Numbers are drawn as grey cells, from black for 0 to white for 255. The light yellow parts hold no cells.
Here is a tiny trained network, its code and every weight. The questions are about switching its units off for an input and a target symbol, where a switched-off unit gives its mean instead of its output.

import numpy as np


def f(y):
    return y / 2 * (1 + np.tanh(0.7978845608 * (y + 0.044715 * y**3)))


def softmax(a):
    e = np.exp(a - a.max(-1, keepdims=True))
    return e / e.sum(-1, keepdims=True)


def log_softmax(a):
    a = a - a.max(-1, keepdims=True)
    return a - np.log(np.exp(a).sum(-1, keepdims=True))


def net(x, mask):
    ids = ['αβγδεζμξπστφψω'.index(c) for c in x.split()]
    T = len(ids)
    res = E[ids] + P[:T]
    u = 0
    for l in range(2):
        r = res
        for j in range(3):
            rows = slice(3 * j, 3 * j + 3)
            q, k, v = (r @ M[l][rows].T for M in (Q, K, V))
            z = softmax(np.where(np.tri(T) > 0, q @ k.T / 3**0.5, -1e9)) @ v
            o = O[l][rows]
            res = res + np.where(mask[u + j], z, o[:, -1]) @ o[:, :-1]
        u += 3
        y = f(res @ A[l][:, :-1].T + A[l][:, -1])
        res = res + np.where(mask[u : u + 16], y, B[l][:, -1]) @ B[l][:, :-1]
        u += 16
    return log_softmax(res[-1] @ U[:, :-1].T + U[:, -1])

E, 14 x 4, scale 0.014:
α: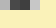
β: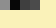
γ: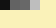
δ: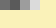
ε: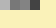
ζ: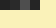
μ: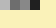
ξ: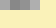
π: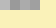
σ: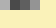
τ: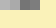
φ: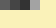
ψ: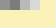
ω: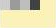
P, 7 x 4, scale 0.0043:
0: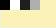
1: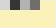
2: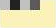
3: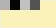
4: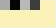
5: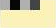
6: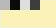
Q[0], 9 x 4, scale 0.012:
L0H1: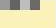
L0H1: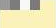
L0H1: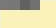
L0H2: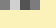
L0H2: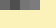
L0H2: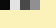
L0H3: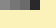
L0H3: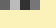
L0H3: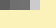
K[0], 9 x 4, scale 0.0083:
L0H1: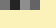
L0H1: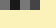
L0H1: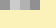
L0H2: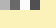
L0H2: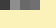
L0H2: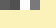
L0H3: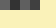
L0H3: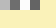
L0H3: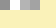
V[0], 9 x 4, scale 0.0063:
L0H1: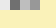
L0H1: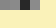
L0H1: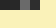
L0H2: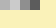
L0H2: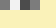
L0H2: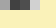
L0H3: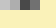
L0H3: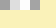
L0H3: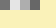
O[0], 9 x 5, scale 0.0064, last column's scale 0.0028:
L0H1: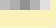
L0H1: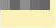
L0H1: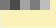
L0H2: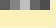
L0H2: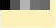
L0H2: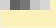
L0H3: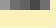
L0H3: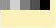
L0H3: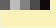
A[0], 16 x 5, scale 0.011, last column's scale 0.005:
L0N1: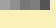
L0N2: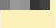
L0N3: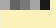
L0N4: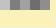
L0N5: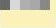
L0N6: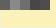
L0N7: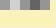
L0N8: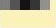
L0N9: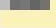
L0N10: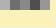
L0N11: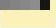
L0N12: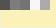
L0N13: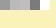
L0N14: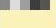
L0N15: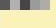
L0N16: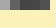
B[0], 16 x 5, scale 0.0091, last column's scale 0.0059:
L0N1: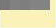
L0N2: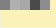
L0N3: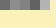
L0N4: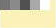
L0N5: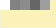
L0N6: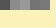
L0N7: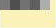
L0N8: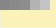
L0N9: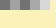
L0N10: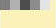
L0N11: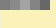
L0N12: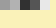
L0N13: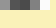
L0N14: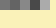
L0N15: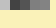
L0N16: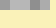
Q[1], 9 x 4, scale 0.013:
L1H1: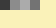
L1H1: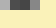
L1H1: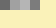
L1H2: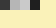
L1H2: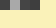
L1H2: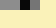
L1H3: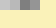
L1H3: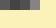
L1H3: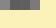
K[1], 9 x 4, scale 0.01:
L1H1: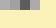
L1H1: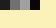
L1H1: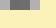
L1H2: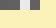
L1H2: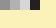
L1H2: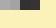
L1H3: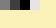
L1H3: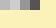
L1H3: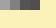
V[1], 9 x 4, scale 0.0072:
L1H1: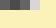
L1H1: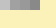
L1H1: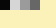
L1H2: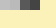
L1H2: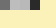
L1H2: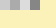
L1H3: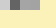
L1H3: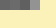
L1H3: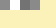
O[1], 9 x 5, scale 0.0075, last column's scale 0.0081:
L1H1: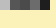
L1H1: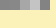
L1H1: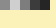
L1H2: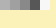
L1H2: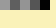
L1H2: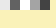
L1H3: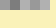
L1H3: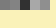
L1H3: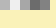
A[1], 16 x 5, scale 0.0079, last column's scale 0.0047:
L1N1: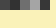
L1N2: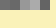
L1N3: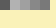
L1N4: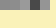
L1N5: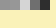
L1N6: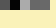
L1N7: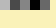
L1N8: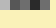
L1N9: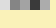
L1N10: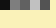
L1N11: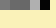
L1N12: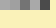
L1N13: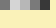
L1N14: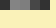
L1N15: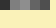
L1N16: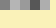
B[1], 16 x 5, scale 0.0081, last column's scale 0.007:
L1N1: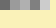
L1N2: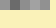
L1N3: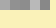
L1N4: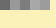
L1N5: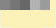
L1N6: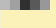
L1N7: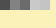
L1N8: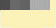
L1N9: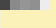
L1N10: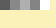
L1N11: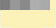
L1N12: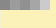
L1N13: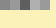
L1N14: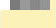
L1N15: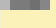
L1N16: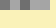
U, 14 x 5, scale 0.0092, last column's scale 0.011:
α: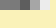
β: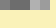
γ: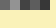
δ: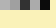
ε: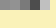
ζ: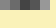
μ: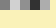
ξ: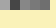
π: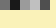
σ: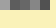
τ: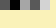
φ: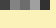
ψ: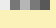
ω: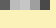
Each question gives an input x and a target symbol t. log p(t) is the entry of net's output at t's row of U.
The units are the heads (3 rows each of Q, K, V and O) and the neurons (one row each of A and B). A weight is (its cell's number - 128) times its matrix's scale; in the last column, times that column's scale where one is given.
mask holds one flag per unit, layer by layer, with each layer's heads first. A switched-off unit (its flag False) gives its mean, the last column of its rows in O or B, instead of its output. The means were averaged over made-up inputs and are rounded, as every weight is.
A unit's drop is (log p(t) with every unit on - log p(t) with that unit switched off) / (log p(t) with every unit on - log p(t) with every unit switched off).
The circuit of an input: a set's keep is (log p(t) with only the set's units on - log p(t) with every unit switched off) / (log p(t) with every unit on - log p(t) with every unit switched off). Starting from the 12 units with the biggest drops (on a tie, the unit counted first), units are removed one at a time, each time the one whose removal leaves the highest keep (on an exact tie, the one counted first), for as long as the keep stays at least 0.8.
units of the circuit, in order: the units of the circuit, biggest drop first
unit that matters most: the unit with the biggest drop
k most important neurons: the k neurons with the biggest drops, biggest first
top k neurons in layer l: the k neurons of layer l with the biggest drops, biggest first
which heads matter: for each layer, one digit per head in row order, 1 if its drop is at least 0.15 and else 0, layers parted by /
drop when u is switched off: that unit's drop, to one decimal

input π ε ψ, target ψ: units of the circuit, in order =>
(L0N5 L1H2 L0H3)
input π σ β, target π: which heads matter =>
001 / 100
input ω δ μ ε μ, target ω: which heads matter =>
011 / 110
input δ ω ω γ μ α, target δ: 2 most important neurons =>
(L0N12 L1N10)
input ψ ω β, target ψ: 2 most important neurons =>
(L0N5 L0N12)
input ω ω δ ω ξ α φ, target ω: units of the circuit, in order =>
(L1H1 L0H3 L0N2 L1H3)
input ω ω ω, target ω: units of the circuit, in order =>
(L0H3 L1N9 L1H2 L1N7)
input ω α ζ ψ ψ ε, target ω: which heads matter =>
011 / 100
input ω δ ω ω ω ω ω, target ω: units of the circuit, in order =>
(L0H3 L1H2 L1N9 L1N7)
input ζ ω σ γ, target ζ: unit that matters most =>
L1H1
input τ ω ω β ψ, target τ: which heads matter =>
010 / 000
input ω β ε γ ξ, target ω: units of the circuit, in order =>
(L1H1 L0H3 L0H2 L0N2)
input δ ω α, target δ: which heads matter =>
010 / 001
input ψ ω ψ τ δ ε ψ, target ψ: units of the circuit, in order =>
(L0N5 L1H2 L0H3 L0H1)
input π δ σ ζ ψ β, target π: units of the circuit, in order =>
(L0H3 L0N8)
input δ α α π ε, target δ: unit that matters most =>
L0H2
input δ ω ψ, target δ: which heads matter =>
110 / 000
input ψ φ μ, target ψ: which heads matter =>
001 / 010
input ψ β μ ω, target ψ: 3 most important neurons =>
(L0N5 L0N12 L0N16)
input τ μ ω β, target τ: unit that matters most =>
L0H2
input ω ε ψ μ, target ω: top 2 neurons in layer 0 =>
(L0N2 L0N5)
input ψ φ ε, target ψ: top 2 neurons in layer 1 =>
(L1N7 L1N8)
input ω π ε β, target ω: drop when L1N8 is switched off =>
0.0
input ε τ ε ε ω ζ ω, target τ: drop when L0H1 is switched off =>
0.2
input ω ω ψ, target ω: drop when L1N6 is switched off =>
0.1
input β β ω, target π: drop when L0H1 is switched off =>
0.2
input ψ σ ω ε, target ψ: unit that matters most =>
L1H2
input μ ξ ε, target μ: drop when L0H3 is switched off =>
0.2
